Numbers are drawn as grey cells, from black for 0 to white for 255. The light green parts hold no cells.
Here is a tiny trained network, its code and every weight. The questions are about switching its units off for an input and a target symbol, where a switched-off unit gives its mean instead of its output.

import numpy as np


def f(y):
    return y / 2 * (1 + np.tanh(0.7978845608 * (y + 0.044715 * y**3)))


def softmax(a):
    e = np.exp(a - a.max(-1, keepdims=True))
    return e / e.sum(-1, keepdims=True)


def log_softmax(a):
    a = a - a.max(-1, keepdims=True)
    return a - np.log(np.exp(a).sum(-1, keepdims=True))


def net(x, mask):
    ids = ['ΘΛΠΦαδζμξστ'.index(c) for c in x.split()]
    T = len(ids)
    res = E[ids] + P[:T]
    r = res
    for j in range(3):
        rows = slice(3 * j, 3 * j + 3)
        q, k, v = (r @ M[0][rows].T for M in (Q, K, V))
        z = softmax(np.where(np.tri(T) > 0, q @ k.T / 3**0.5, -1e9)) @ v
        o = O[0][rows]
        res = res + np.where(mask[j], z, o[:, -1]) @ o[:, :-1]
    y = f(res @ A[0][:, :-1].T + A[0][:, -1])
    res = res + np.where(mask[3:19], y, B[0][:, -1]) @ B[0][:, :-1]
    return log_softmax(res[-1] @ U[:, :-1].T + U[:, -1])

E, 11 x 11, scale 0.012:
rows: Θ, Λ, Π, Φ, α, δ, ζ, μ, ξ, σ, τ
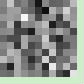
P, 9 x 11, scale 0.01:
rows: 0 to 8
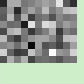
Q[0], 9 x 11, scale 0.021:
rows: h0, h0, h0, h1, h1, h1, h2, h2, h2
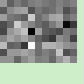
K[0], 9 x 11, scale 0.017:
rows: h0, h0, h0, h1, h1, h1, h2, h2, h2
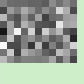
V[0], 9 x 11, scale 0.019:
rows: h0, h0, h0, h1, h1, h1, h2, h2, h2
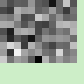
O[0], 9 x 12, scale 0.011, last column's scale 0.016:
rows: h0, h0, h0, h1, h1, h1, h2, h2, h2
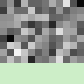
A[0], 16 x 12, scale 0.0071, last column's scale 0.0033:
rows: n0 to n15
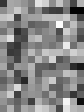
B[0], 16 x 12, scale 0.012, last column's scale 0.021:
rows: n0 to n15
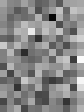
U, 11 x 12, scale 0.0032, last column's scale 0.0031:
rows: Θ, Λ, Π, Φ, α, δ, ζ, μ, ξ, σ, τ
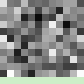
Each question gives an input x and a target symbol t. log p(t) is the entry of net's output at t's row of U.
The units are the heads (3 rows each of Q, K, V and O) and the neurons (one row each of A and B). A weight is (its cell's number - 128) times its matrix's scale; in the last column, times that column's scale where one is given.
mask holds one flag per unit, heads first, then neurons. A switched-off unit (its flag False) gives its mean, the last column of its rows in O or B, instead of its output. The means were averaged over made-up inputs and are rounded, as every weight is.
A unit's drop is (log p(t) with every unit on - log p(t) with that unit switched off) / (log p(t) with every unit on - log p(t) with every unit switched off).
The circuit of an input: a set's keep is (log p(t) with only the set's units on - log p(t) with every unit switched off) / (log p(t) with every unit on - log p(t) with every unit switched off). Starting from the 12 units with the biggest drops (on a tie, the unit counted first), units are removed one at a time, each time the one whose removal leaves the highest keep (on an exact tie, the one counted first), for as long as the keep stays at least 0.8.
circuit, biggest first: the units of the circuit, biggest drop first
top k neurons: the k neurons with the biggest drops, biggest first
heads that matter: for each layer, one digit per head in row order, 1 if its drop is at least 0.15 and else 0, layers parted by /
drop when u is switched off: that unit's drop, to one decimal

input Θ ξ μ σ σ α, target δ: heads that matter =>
011
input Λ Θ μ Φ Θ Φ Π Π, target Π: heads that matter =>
110
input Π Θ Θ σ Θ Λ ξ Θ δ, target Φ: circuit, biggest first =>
h1, h2, n11
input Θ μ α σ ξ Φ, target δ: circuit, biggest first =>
h2, h1, n11
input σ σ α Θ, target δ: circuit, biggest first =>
h2, h1, n6
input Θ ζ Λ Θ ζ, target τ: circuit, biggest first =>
h2
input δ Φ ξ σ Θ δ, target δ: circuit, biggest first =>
h2, h1, n11
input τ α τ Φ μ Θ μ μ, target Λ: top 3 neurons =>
n5, n4, n11
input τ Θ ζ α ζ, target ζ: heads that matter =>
101
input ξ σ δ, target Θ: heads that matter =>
101
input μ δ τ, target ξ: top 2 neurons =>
n1, n8
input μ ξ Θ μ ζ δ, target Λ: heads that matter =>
011
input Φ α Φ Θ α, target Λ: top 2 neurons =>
n5, n11
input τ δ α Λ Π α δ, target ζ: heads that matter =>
101
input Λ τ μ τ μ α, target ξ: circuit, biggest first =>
n8, h0, h2
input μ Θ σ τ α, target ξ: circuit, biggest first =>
n1, h2, n8, h1
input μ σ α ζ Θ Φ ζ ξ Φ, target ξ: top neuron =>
n1
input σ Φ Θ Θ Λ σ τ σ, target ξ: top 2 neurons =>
n8, n7
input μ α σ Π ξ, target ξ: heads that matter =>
011
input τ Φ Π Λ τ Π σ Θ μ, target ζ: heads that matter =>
101
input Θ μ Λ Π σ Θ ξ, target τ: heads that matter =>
001
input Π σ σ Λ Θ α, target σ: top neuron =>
n14
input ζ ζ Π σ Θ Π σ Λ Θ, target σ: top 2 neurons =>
n11, n8
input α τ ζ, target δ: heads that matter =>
111
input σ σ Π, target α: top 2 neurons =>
n9, n1
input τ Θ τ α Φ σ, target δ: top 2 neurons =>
n6, n11
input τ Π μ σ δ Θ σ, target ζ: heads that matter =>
101
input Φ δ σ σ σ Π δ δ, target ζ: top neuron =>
n8
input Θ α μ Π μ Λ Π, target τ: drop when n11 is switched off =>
0.1
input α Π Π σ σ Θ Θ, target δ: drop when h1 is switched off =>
0.2
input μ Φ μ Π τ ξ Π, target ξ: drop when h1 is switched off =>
0.2
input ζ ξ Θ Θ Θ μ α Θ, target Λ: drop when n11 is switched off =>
0.2
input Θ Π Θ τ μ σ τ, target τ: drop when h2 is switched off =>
0.7
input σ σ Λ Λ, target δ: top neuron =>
n6
